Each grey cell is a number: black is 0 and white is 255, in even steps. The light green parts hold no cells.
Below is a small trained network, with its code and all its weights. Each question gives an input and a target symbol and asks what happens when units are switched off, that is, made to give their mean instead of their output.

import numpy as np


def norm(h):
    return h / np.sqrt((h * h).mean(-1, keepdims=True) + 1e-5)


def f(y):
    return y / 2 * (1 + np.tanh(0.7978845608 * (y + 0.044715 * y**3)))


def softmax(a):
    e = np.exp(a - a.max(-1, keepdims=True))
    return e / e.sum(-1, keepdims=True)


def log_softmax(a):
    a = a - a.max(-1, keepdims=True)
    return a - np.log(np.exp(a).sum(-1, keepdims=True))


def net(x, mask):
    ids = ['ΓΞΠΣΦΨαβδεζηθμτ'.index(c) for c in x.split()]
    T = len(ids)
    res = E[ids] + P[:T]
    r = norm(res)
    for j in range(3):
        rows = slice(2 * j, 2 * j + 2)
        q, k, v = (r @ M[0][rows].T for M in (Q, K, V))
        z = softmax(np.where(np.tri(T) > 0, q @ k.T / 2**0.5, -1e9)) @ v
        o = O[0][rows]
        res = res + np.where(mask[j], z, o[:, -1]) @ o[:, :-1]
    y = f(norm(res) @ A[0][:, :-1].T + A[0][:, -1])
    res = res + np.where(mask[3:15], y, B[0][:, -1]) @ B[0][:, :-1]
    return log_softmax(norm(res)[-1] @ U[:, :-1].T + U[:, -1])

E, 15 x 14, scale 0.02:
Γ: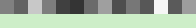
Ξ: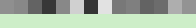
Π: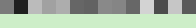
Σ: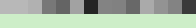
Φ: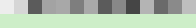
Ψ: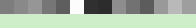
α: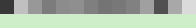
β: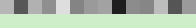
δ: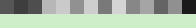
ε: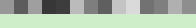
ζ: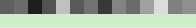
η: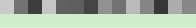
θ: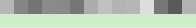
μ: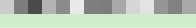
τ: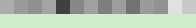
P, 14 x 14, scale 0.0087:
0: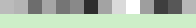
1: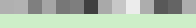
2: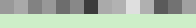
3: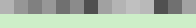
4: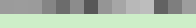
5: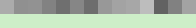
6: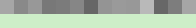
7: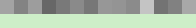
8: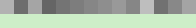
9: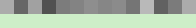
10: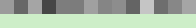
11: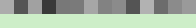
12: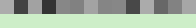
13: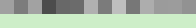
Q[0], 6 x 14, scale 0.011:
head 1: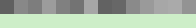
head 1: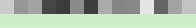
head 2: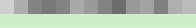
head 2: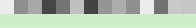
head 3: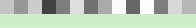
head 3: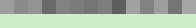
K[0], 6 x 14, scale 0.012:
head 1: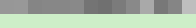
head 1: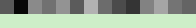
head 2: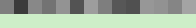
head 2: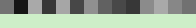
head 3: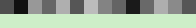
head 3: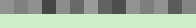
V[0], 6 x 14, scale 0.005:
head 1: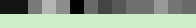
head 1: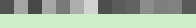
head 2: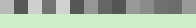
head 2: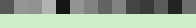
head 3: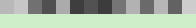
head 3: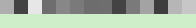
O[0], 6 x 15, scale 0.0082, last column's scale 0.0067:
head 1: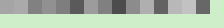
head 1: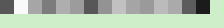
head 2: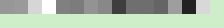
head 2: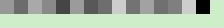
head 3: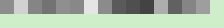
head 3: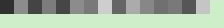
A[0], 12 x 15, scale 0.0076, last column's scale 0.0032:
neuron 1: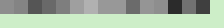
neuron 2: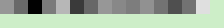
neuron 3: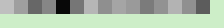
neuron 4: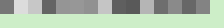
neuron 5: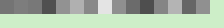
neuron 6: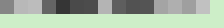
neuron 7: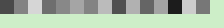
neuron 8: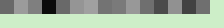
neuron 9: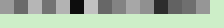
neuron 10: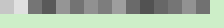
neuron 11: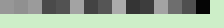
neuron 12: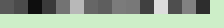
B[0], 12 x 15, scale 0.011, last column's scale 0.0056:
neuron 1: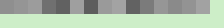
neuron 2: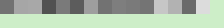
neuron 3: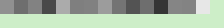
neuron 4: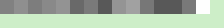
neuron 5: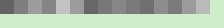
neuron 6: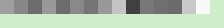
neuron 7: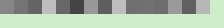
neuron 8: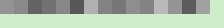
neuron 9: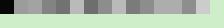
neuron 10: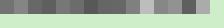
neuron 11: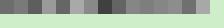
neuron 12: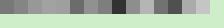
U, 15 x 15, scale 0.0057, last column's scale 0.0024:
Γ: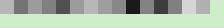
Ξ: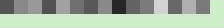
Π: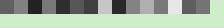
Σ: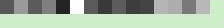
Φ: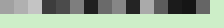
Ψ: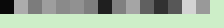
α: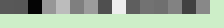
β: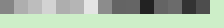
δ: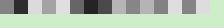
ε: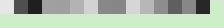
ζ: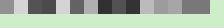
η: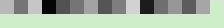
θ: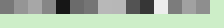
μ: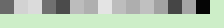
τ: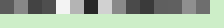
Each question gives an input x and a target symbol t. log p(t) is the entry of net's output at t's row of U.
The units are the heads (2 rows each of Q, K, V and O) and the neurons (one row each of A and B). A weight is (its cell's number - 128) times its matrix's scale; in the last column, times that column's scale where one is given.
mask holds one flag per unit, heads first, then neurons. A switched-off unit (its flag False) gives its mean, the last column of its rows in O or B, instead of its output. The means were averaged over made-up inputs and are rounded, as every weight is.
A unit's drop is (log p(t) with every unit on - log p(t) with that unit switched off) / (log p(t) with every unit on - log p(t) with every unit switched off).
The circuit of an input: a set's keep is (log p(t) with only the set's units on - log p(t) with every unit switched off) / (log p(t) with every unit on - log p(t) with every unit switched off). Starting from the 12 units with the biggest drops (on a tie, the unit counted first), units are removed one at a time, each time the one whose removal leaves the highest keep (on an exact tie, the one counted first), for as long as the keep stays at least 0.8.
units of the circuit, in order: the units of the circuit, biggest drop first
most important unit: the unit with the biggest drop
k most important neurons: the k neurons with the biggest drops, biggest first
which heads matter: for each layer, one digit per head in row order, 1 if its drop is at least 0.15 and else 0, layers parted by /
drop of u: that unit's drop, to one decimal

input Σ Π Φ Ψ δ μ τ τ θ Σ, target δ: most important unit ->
head 3
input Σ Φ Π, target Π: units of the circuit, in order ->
(head 3; head 1)
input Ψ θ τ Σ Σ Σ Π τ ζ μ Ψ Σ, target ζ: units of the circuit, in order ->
(head 3; head 1)
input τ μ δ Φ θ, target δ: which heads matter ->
001
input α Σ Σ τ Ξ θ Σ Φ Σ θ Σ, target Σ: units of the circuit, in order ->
(neuron 11; head 1)
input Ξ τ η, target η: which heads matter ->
110
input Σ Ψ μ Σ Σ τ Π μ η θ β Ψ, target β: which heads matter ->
010
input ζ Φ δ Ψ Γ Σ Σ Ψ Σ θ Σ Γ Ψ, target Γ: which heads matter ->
110
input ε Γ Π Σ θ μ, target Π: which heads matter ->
001
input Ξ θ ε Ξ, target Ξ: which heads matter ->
110
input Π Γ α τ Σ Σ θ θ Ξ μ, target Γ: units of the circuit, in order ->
(head 2; neuron 3; head 1)
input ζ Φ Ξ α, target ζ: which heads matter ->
011
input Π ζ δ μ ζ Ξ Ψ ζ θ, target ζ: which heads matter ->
111
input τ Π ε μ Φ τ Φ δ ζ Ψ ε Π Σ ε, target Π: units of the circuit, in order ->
(head 3)
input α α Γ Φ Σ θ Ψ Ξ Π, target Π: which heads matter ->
001
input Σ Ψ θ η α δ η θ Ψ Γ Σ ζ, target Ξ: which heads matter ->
000
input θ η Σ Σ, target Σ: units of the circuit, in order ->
(neuron 11; head 1; head 2)
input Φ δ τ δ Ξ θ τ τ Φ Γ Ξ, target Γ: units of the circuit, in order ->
(head 1; head 2)
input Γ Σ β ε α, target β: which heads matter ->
011
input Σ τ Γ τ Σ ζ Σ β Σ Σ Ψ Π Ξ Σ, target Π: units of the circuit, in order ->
(head 3)
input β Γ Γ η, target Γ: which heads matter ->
111
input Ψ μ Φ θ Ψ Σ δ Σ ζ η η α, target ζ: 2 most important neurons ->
(neuron 10; neuron 8)
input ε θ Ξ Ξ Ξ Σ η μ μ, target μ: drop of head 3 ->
-0.1
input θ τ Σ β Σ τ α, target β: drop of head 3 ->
0.2
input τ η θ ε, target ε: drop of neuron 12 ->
0.5
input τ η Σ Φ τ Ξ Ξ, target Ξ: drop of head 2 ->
0.3
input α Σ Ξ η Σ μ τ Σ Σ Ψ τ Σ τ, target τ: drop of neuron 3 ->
0.2
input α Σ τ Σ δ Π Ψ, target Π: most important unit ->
head 3
